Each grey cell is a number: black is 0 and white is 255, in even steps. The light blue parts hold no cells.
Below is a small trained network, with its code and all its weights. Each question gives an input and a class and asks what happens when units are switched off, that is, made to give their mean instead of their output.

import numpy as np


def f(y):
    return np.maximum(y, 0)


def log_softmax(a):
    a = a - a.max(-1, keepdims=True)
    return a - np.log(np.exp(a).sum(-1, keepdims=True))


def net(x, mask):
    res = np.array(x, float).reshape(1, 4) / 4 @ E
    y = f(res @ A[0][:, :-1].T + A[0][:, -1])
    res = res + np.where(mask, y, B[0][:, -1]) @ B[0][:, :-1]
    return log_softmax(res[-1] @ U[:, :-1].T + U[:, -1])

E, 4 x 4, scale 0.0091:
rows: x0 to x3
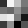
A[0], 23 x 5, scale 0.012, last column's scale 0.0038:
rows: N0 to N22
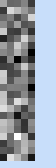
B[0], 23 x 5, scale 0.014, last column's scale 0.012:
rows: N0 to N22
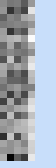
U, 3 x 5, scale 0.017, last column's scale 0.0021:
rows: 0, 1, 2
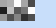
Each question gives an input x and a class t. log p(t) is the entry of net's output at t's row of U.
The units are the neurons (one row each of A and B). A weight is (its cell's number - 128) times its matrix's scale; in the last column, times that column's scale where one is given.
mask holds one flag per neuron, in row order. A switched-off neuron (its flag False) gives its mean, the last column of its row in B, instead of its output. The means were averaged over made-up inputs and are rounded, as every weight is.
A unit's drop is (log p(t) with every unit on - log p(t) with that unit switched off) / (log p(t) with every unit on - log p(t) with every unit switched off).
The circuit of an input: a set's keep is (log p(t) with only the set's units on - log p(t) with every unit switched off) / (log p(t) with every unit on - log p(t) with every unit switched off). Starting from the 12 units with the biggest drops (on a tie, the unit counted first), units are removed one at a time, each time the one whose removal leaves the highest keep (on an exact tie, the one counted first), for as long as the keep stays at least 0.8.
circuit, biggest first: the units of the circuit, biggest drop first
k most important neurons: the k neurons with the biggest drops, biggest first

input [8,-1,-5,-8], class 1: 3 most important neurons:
(N19, N14, N6)
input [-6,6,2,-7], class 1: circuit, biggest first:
(N19)
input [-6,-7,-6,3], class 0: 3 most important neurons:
(N5, N22, N9)
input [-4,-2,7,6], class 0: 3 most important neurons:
(N17, N18, N15)
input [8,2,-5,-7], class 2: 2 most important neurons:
(N22, N1)
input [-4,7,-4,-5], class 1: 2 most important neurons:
(N19, N14)
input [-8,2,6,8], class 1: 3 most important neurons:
(N16, N8, N22)
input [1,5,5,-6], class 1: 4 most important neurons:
(N19, N14, N5, N9)
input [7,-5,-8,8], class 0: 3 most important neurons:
(N5, N9, N20)
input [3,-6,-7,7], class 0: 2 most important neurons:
(N5, N9)
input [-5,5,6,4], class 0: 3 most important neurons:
(N18, N17, N22)
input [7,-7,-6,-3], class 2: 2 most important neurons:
(N22, N1)
